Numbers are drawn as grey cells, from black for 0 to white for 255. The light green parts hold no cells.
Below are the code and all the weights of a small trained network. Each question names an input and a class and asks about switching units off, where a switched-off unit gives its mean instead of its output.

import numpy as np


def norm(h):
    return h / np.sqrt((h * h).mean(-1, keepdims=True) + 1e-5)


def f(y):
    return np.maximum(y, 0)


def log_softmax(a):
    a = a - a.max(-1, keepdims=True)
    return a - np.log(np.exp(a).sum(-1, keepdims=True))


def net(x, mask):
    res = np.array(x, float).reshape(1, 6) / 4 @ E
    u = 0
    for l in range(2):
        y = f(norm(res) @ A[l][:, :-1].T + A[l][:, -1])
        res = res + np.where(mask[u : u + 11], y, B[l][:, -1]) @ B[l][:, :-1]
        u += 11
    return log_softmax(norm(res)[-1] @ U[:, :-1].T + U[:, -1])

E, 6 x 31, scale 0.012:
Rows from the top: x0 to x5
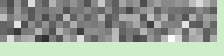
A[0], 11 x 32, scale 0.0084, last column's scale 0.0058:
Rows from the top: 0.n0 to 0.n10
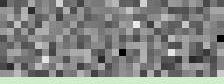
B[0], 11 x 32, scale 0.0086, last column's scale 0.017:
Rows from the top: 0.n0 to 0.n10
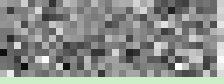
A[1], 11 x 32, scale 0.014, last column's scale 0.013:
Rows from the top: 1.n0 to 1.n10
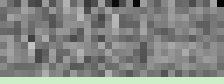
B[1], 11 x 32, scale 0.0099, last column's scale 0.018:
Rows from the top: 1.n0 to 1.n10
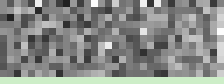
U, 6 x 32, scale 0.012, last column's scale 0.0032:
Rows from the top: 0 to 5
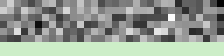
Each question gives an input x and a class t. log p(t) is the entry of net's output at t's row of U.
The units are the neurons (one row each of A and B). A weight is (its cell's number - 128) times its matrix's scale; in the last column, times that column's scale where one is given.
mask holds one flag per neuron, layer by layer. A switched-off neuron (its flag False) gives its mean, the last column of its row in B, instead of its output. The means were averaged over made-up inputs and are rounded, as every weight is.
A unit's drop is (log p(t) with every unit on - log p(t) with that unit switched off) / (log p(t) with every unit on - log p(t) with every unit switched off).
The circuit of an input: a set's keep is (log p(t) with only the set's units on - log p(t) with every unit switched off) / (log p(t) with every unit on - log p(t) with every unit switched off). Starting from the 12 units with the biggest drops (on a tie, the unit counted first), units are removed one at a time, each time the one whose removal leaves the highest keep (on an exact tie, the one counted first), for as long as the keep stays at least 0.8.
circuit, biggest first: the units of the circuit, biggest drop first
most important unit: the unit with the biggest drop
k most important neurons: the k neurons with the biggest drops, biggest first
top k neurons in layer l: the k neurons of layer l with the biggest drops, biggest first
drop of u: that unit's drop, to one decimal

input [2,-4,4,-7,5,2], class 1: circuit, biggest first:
0.n7, 0.n9
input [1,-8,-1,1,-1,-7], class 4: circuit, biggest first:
0.n3
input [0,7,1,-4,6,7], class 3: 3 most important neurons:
0.n8, 0.n1, 0.n9
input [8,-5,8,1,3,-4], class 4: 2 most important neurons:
0.n8, 0.n7
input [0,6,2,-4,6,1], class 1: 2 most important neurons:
0.n7, 0.n8
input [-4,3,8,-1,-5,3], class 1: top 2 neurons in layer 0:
0.n1, 0.n7
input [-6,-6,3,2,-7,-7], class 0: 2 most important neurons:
0.n3, 0.n8
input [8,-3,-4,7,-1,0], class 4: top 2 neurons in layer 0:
0.n9, 0.n3
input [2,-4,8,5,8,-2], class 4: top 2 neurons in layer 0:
0.n6, 0.n8
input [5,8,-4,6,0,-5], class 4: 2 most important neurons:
0.n3, 0.n6
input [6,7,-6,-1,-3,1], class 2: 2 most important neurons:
0.n1, 0.n7
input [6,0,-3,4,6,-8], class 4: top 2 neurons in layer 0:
0.n6, 0.n3
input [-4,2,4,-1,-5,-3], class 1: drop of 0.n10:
0.3
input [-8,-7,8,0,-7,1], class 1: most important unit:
0.n1
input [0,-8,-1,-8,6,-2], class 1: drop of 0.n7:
0.2
